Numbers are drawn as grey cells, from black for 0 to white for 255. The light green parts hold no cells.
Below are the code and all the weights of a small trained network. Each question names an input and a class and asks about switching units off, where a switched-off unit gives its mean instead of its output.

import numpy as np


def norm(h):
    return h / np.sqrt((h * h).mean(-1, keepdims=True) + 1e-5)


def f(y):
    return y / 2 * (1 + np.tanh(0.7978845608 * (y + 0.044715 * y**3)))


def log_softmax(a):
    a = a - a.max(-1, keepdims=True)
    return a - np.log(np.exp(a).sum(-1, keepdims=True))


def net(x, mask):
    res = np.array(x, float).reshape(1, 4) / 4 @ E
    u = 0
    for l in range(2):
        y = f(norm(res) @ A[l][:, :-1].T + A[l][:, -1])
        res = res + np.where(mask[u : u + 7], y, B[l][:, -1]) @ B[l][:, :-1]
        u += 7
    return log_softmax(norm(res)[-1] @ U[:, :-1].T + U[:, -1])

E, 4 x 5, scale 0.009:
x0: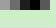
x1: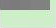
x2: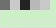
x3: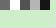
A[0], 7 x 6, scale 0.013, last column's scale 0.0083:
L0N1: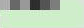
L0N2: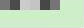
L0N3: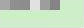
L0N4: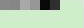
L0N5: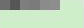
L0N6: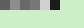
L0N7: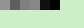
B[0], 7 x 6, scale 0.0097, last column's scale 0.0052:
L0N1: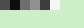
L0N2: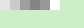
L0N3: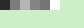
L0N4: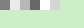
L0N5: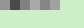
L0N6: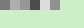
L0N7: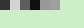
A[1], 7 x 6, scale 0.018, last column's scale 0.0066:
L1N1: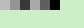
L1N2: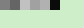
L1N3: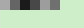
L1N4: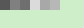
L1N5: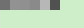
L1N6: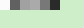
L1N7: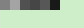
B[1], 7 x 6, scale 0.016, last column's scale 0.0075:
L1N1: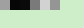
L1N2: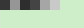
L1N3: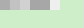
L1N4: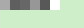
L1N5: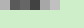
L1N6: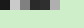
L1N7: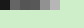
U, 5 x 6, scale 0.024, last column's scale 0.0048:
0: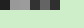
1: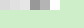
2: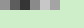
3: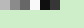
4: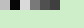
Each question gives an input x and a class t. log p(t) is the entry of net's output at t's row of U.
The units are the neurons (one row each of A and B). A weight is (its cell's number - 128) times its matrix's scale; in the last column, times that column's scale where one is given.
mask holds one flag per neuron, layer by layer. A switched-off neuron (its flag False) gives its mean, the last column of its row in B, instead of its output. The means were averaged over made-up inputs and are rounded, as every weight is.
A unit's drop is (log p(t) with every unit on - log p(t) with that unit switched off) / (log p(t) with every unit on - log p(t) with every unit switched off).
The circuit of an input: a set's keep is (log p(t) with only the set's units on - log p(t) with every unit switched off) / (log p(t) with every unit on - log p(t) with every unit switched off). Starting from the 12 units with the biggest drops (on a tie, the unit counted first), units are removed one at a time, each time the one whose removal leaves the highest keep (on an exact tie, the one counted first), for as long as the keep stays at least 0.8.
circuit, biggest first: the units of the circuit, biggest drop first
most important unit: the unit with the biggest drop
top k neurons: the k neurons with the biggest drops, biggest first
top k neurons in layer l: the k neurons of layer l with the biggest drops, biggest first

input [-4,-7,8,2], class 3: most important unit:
L1N4
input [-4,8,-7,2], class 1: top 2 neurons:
[L0N4, L0N2]
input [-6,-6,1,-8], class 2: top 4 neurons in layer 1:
[L1N2, L1N5, L1N4, L1N7]
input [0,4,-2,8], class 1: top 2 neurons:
[L0N4, L0N1]
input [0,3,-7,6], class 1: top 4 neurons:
[L0N4, L0N2, L1N2, L1N6]
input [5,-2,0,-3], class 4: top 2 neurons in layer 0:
[L0N1, L0N2]
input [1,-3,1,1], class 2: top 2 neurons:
[L1N1, L0N3]
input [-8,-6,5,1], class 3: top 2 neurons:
[L1N4, L0N4]
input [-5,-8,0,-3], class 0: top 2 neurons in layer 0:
[L0N2, L0N4]
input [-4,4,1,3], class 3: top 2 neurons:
[L1N4, L1N3]
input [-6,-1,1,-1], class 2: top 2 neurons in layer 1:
[L1N2, L1N3]
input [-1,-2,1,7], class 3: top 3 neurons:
[L1N3, L0N2, L1N4]
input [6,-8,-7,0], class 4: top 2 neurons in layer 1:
[L1N2, L1N6]
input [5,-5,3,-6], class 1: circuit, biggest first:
[L1N3]
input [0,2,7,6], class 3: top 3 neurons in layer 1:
[L1N4, L1N2, L1N5]
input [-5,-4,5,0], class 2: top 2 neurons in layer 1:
[L1N5, L1N2]
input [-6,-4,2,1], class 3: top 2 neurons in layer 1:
[L1N4, L1N3]
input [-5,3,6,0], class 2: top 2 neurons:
[L1N5, L0N1]
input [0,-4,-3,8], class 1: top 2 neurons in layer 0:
[L0N4, L0N1]
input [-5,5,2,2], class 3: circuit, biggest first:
[L1N4]
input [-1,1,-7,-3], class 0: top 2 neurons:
[L1N6, L0N2]
